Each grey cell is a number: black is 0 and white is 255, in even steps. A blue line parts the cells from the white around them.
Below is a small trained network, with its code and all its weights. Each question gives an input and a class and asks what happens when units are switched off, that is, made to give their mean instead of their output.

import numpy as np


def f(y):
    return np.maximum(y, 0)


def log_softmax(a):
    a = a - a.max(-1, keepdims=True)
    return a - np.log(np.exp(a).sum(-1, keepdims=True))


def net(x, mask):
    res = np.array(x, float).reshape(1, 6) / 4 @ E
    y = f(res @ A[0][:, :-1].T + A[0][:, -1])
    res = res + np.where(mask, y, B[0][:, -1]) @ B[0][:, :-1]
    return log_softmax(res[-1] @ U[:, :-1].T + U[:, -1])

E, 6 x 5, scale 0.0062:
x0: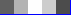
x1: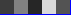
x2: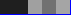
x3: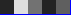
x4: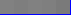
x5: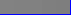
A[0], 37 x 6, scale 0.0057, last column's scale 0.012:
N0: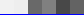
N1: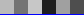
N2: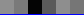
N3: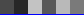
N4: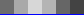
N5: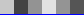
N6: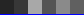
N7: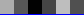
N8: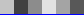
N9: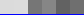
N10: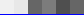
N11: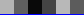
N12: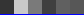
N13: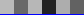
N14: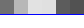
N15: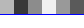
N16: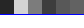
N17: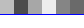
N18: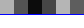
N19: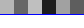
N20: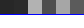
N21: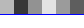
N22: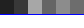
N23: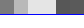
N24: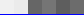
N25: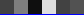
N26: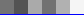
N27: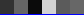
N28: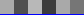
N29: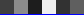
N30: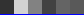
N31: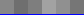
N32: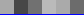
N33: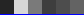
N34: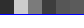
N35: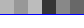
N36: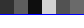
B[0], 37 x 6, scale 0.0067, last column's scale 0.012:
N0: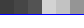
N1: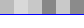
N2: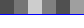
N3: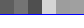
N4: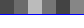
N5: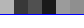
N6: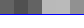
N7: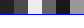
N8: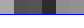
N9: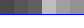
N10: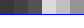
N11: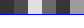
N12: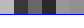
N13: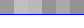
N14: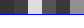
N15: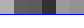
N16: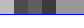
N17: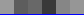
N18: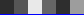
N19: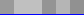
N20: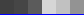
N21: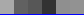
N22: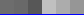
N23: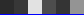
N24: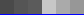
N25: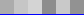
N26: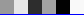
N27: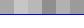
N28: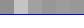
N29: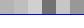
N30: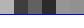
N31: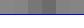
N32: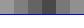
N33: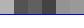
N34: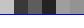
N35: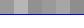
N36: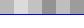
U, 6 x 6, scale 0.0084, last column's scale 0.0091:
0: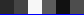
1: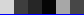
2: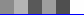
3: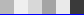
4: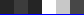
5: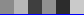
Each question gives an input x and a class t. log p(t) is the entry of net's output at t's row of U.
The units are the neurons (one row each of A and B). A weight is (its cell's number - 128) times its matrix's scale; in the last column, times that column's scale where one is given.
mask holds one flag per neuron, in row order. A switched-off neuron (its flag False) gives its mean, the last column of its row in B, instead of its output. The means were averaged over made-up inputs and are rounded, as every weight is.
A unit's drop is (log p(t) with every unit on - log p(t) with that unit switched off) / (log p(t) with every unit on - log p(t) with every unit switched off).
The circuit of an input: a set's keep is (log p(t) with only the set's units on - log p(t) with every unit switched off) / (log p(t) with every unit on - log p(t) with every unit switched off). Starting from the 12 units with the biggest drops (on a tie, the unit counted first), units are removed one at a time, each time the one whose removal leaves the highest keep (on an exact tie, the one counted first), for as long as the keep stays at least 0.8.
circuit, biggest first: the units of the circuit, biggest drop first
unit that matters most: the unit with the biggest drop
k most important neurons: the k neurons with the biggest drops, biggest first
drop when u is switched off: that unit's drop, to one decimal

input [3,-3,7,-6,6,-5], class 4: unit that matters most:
N3
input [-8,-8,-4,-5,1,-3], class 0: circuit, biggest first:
N7; N18
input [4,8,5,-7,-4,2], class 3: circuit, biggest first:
N36; N29
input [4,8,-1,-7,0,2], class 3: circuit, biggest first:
N29; N25
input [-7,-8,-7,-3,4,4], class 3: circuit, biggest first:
N1; N13
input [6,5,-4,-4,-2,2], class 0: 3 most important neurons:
N23; N14; N26
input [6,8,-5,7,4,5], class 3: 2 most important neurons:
N29; N25
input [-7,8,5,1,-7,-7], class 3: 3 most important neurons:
N36; N27; N25
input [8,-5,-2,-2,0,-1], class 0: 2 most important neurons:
N23; N14
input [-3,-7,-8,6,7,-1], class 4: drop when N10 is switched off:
0.3
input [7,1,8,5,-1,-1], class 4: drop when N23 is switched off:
-0.1
